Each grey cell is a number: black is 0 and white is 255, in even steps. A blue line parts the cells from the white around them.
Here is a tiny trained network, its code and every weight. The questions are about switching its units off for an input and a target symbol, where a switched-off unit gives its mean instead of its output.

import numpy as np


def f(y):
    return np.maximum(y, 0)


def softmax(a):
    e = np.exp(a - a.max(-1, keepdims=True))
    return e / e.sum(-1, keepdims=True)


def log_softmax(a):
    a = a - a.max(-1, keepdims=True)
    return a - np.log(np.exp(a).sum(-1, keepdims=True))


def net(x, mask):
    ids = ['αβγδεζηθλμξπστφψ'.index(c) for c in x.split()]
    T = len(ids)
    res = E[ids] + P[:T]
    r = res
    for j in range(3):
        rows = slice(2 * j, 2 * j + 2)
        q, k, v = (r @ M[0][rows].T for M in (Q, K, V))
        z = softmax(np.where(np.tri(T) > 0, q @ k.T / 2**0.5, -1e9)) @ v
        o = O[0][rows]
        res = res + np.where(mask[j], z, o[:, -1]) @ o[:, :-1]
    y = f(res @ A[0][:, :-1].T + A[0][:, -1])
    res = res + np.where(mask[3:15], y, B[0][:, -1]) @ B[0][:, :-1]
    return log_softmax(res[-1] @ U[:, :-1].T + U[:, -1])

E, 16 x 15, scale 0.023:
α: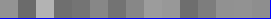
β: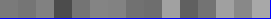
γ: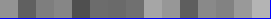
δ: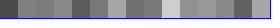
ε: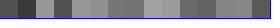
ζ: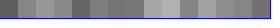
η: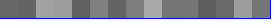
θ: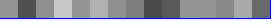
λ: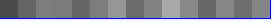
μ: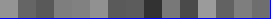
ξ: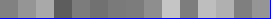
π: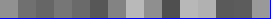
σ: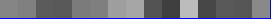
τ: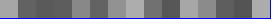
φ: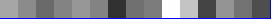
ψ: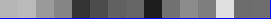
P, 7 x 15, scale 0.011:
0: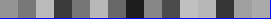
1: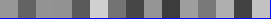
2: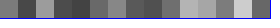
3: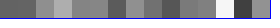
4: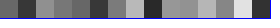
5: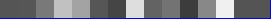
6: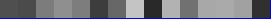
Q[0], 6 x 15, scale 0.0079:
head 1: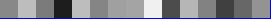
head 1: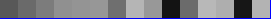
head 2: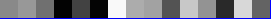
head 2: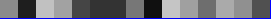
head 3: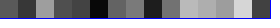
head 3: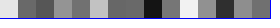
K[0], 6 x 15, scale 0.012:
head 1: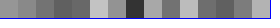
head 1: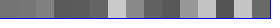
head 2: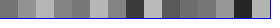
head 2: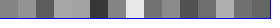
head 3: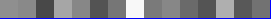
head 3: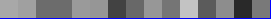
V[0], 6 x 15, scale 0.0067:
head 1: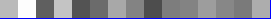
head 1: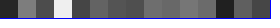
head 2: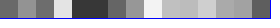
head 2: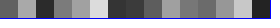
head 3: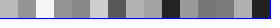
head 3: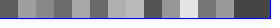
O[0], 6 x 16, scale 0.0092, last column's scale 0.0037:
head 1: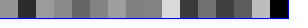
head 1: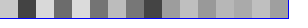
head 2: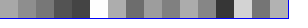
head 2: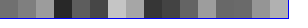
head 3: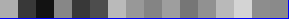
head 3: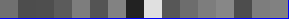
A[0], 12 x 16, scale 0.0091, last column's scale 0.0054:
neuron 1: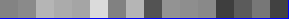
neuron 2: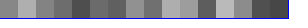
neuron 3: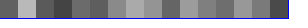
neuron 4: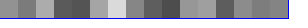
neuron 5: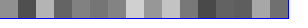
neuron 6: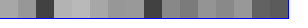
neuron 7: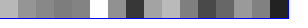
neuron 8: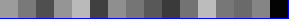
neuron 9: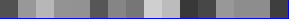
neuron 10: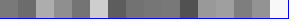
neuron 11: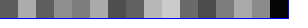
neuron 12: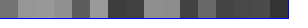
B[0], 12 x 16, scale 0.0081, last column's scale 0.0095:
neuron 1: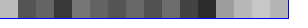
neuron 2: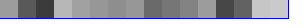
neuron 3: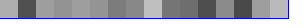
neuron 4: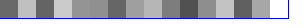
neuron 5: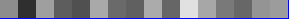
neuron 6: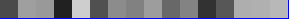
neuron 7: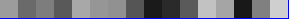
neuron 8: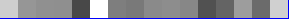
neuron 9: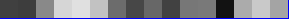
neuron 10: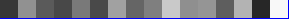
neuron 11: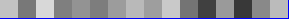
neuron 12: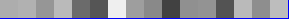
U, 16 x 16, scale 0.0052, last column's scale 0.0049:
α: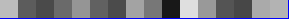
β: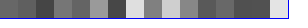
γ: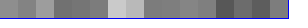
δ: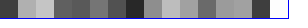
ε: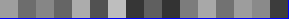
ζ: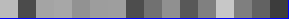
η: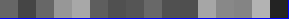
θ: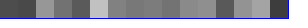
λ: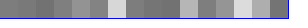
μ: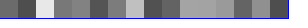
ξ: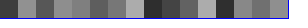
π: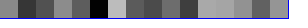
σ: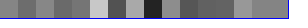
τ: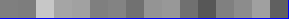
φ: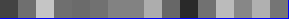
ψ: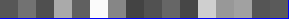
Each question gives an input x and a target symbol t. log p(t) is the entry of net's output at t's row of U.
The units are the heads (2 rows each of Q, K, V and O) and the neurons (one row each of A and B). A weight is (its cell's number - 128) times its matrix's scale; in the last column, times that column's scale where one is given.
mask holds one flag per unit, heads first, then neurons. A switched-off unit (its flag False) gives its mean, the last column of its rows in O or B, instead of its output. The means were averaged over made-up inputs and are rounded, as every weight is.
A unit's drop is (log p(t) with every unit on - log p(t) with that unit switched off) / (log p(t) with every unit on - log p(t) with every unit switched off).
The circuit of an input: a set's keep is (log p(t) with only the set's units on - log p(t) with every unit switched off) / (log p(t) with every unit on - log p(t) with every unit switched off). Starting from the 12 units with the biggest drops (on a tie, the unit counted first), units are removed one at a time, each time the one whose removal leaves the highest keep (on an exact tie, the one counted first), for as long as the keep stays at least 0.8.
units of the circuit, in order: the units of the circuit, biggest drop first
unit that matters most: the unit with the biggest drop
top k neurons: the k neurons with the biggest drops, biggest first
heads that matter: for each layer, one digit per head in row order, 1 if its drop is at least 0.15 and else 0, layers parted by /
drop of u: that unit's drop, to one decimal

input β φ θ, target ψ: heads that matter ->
011
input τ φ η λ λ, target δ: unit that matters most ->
head 3
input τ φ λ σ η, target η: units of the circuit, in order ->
head 2; neuron 9
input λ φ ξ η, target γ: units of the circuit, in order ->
head 1; neuron 12; neuron 11; head 2
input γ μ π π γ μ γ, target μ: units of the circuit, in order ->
head 2; head 1; head 3
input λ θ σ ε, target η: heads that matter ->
010
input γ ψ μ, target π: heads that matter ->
100
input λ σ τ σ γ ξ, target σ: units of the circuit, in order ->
head 3; neuron 1; head 2
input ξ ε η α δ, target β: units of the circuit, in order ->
head 1; head 2; neuron 11
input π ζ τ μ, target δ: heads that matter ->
010
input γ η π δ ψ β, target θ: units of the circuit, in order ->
head 1; neuron 5; neuron 9
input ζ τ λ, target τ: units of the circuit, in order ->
head 2; neuron 11; neuron 9
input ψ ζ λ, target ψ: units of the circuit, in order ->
head 2; neuron 7; neuron 4
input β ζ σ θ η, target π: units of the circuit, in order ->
head 3
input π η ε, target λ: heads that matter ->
101
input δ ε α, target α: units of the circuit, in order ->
head 1; neuron 2; neuron 3
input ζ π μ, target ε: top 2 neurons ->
neuron 7; neuron 6
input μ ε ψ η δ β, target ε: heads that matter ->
011
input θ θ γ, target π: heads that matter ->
011
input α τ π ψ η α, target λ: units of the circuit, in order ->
head 3; head 1; head 2
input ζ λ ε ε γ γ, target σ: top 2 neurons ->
neuron 1; neuron 7
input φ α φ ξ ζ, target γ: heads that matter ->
110
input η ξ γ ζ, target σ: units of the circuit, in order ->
head 3; neuron 1
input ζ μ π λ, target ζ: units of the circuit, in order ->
head 2; neuron 11; neuron 7
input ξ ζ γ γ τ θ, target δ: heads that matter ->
010
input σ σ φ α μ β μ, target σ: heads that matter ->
010
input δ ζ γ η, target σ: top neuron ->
neuron 1
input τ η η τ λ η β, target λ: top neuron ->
neuron 6
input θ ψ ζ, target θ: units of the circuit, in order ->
head 1; neuron 5
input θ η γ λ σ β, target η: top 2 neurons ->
neuron 9; neuron 8
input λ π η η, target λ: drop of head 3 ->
0.6
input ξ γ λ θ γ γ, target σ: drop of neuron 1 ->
0.3
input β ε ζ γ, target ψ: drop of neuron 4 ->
0.1
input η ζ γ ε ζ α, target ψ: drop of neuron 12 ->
0.0
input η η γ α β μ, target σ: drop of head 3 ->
0.2
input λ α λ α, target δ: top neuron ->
neuron 10
